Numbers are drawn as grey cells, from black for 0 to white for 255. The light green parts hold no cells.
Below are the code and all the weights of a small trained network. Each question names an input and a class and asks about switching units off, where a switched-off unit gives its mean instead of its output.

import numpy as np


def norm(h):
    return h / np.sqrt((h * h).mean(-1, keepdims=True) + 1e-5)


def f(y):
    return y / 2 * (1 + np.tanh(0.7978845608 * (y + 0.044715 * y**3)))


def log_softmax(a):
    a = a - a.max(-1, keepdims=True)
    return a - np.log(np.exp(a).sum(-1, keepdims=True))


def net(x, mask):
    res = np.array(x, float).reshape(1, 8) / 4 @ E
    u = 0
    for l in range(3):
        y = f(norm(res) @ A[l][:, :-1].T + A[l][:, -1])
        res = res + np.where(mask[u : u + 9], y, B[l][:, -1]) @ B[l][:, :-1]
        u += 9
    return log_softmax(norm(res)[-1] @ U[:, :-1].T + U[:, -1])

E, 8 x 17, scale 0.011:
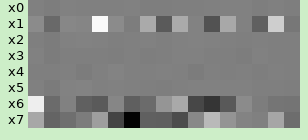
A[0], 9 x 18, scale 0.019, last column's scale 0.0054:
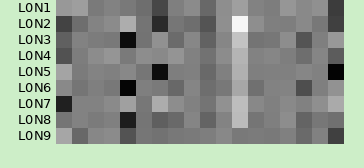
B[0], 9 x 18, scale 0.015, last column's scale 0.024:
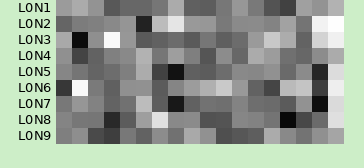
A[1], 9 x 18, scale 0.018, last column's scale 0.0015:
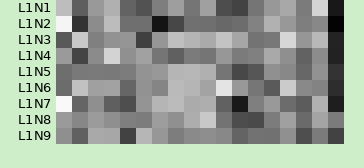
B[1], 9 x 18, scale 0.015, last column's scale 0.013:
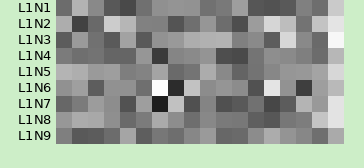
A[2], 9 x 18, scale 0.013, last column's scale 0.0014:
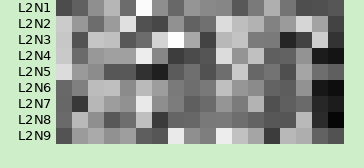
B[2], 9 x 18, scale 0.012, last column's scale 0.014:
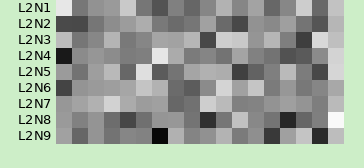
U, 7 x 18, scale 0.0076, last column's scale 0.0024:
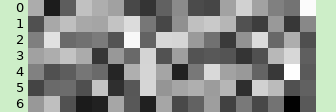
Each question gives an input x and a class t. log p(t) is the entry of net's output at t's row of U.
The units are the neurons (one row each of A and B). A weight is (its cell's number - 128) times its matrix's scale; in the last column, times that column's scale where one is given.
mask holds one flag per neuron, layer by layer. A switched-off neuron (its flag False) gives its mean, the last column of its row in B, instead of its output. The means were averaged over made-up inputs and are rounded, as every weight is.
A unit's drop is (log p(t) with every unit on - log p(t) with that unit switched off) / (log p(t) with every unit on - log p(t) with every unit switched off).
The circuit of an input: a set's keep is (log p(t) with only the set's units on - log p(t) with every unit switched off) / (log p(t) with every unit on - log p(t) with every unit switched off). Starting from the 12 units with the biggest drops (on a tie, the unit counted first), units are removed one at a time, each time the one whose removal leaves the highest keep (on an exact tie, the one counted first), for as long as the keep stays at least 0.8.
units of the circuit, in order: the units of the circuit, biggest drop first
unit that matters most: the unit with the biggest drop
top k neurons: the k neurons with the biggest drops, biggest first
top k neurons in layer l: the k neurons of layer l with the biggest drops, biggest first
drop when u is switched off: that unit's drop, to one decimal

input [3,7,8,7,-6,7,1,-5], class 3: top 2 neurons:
L0N6, L0N7
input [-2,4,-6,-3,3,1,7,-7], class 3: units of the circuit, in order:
L1N7
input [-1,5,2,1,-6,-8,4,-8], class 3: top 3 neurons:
L0N6, L0N5, L0N7
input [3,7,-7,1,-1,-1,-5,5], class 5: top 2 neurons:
L0N2, L0N8
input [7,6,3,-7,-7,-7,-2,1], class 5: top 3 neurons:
L0N8, L0N5, L0N3
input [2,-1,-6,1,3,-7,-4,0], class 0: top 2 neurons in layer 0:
L0N7, L0N3
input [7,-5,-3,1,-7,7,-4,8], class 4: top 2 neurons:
L0N2, L0N8
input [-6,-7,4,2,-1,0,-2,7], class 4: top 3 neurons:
L0N2, L0N8, L0N3
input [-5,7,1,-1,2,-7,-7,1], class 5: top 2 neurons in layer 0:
L0N2, L0N5
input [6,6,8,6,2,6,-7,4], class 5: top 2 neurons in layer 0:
L0N2, L0N8
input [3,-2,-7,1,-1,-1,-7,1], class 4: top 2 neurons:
L0N2, L0N5
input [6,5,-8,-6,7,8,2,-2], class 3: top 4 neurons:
L0N6, L0N5, L0N7, L0N3
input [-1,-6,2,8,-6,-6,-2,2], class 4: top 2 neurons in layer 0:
L0N8, L0N3
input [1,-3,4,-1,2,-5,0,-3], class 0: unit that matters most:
L0N2
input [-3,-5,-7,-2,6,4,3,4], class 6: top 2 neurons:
L0N6, L0N8
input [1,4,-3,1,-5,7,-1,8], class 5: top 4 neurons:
L0N2, L0N8, L0N3, L0N7
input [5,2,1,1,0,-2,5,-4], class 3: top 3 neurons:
L0N6, L0N5, L0N7
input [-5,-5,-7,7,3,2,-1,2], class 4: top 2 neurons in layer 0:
L0N8, L0N3
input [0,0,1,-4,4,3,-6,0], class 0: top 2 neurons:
L0N7, L0N6
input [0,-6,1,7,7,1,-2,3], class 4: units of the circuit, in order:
L0N2
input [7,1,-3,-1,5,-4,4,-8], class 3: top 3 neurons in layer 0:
L0N6, L0N5, L0N7
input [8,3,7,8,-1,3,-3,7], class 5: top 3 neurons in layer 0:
L0N2, L0N8, L0N3
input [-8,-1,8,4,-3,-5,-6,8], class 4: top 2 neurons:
L0N2, L0N6
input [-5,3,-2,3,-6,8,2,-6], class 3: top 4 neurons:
L0N6, L0N5, L0N7, L1N7
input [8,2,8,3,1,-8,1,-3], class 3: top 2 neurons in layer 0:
L0N6, L0N5
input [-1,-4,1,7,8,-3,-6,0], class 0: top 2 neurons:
L0N3, L0N7
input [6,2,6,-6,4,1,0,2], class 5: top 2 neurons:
L0N8, L0N2
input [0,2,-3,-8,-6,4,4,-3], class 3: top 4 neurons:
L0N6, L0N5, L0N7, L0N3
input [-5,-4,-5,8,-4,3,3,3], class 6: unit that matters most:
L0N6
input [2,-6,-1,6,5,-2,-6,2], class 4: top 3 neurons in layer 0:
L0N2, L0N8, L0N3
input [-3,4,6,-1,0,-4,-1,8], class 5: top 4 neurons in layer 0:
L0N2, L0N8, L0N3, L0N7
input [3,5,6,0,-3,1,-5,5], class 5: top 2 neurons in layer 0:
L0N2, L0N8
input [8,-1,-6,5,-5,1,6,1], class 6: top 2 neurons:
L0N2, L0N3
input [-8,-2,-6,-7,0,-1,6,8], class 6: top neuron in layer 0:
L0N3
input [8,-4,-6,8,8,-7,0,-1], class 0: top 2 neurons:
L0N2, L0N3
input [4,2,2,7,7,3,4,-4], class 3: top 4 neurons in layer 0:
L0N6, L0N5, L0N7, L0N3
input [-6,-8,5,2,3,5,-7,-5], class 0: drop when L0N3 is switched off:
1.2
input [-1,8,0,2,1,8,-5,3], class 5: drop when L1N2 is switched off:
0.0
